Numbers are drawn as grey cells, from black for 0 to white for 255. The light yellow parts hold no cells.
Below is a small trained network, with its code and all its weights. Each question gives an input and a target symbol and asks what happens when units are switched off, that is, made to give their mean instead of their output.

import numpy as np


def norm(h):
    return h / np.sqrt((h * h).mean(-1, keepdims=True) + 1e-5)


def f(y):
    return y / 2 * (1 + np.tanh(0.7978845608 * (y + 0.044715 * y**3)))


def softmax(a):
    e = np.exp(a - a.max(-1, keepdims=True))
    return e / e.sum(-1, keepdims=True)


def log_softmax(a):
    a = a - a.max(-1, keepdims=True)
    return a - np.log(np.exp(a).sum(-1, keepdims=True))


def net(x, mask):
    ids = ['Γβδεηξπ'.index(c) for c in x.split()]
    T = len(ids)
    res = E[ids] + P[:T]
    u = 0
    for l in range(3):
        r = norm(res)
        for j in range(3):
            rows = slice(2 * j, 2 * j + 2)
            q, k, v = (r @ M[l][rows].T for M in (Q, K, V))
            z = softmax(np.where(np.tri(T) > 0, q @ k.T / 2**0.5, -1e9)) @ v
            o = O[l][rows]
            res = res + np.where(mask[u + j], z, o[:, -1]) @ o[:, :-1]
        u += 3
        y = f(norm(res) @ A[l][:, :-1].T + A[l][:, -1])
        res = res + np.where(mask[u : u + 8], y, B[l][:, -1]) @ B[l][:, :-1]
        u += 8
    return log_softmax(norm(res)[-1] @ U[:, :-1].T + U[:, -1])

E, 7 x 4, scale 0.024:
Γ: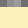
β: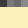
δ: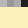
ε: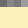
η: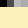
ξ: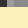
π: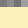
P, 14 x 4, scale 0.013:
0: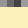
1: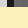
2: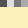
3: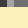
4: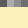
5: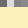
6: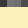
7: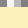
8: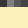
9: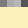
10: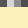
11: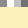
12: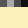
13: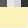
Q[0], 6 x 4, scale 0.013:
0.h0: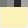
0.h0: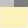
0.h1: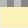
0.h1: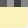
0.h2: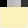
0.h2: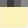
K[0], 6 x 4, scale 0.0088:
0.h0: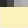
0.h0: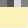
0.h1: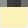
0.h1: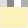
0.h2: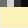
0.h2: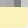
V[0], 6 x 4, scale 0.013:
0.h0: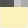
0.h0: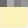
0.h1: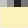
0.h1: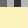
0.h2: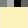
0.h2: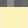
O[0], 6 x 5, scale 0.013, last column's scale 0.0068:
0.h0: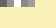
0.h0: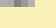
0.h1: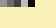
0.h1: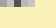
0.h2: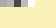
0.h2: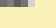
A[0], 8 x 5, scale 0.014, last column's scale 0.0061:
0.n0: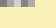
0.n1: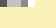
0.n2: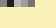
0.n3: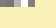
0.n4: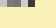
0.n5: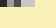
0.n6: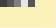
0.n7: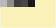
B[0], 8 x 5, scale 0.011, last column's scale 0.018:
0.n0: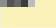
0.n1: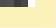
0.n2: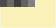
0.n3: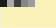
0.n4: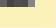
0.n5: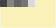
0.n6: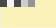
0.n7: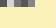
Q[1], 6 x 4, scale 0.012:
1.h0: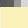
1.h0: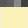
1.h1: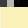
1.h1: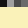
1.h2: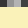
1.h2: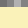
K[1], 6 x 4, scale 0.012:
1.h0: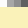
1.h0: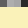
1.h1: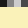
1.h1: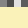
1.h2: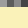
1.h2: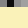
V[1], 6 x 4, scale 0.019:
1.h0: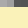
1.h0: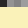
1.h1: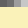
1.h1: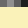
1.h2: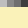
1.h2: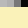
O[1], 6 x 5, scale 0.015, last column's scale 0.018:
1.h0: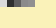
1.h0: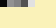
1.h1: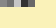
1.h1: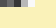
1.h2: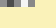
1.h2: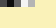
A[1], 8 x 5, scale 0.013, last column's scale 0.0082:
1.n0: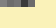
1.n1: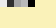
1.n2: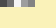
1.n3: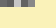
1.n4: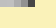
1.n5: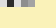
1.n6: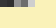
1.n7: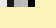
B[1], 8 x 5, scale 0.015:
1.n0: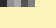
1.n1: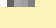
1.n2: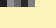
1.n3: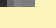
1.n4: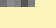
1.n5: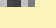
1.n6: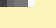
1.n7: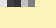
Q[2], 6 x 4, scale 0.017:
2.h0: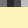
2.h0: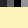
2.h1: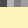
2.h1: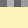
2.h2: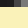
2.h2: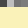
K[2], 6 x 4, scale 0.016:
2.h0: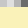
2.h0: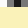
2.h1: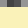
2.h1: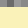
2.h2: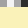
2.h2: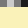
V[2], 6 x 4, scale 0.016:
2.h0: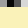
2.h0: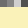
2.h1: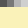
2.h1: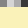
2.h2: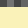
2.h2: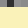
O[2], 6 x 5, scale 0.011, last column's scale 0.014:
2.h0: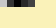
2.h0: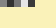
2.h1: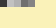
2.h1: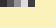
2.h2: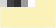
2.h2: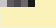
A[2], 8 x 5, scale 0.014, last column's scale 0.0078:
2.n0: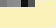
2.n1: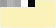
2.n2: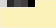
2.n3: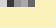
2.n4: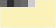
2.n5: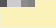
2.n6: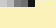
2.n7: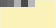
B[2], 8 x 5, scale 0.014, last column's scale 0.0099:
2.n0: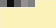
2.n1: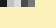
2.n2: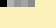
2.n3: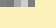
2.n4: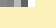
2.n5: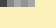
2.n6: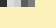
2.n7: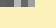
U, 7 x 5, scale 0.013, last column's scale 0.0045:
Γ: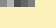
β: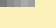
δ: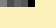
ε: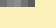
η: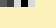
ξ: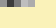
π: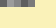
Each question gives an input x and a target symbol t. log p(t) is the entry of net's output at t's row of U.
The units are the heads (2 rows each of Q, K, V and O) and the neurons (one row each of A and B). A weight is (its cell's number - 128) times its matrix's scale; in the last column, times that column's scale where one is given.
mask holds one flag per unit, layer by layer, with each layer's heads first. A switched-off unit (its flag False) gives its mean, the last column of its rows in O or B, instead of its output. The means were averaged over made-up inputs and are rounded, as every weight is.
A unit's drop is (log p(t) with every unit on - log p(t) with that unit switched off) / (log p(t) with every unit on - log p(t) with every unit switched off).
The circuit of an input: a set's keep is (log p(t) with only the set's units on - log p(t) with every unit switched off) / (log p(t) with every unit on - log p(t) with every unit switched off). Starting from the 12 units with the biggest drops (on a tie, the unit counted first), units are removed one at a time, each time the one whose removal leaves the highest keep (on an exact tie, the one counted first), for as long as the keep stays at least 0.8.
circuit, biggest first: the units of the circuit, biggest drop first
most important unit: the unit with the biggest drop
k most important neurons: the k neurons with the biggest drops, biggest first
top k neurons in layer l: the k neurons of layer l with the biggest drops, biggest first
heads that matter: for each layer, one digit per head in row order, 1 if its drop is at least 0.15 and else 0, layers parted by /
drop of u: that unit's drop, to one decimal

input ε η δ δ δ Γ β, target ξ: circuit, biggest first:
(1.h2 1.h0 0.n3)
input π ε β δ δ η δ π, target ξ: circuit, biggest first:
(1.h2 0.n5)
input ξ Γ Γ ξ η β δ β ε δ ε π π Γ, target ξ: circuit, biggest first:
(1.h2 0.n5)
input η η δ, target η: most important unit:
0.h1
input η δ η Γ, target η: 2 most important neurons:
(2.n4 0.n6)
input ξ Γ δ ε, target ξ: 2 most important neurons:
(0.n5 0.n1)
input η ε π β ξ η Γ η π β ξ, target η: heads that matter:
101 / 010 / 000
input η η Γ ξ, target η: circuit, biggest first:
(0.h0 1.h1)
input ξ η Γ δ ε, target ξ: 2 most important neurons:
(0.n5 0.n6)
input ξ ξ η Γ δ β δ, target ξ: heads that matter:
000 / 011 / 000
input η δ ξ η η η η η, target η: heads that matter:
011 / 000 / 000
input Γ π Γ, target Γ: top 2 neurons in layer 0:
(0.n1 0.n0)
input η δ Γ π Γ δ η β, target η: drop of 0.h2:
0.3
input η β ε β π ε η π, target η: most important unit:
0.h0
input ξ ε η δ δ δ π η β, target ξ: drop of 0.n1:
0.1
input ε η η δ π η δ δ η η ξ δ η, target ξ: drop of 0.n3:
0.2
